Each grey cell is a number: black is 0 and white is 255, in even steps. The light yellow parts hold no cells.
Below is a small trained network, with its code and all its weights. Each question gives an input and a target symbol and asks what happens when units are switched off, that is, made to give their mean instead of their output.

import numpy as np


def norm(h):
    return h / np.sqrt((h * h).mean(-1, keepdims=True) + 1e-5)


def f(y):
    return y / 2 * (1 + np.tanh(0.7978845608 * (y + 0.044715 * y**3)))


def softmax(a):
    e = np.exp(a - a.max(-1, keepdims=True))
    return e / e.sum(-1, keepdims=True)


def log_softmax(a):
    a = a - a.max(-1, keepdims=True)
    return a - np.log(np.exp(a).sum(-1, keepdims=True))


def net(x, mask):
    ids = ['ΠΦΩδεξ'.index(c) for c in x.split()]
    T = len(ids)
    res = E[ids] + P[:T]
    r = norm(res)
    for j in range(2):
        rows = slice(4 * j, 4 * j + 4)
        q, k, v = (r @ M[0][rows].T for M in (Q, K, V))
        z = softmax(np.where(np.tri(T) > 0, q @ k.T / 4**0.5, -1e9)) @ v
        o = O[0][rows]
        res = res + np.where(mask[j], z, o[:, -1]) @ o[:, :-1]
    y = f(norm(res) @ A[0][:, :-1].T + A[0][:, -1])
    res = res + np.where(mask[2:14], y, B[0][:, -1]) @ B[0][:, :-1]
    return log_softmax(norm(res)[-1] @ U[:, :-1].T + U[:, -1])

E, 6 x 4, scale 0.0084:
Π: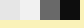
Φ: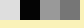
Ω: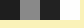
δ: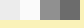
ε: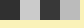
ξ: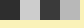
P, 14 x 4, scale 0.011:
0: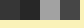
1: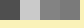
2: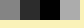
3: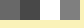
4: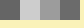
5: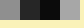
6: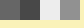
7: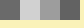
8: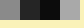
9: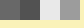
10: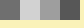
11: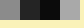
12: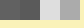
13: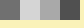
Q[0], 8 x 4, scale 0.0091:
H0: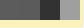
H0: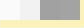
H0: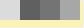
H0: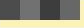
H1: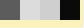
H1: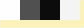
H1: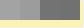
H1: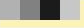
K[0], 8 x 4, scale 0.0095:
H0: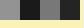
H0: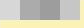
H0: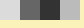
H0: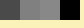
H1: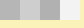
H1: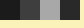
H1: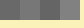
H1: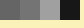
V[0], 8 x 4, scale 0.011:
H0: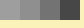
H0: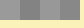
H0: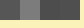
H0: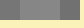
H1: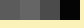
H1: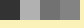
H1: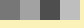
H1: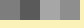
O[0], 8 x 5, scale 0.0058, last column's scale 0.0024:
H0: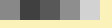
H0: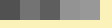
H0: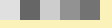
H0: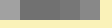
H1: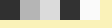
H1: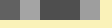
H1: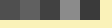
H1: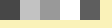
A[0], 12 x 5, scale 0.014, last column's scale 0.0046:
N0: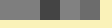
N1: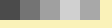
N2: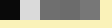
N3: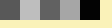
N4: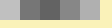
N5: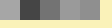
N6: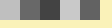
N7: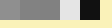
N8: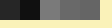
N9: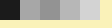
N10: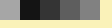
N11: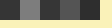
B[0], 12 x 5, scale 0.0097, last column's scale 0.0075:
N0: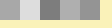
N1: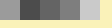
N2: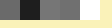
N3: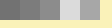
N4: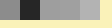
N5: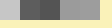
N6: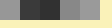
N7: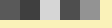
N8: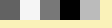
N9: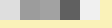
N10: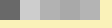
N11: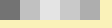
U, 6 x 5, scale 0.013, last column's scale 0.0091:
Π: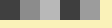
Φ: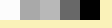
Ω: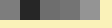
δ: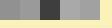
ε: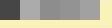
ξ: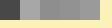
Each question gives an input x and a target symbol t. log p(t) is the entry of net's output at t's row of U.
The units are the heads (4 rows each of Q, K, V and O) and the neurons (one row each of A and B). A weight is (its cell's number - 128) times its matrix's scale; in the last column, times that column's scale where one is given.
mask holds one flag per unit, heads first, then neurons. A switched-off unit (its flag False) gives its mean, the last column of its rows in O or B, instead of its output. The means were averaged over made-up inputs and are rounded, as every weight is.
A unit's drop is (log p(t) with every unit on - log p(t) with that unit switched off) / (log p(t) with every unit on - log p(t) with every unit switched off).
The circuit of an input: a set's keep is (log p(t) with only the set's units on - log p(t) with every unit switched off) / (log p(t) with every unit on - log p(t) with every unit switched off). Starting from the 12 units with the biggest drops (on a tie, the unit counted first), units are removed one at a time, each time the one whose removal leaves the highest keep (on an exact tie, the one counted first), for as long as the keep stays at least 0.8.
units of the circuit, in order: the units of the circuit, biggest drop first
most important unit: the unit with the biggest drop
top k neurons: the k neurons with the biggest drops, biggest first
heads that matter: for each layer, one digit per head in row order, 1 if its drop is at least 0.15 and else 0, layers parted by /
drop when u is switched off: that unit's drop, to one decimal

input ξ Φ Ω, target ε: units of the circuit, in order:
[H1 N11]
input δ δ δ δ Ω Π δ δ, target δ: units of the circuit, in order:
[H1 N9 H0 N8]
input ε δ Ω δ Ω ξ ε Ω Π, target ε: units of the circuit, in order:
[H1 N9 N11]
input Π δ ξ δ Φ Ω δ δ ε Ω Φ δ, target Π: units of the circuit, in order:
[H1 N9]
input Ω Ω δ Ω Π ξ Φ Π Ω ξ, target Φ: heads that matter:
00
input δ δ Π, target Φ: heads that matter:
11
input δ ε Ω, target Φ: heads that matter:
01
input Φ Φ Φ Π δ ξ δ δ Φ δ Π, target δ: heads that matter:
11
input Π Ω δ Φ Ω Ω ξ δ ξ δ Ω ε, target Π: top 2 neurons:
[N8 N2]
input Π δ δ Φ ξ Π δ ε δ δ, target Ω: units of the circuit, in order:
[H1 N9 N10]
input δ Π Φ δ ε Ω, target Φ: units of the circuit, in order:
[H1 N9]
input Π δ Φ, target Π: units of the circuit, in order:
[H1 N8]
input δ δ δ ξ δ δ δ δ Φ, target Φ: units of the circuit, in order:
[N5 N10 N8]
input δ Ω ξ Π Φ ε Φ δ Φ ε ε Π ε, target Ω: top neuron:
[N2]
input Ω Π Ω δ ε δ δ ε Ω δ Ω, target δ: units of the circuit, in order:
[H1]
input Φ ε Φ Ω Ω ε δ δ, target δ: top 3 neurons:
[N9 N8 N7]
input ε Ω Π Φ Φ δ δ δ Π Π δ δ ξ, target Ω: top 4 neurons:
[N1 N2 N11 N10]
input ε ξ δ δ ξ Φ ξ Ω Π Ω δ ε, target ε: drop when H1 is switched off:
0.7
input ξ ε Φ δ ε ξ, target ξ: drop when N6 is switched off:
0.0
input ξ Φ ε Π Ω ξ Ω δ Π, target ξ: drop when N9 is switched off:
0.2
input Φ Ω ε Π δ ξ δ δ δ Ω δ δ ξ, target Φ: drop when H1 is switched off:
0.2
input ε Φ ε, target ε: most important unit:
N11
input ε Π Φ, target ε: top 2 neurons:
[N10 N9]
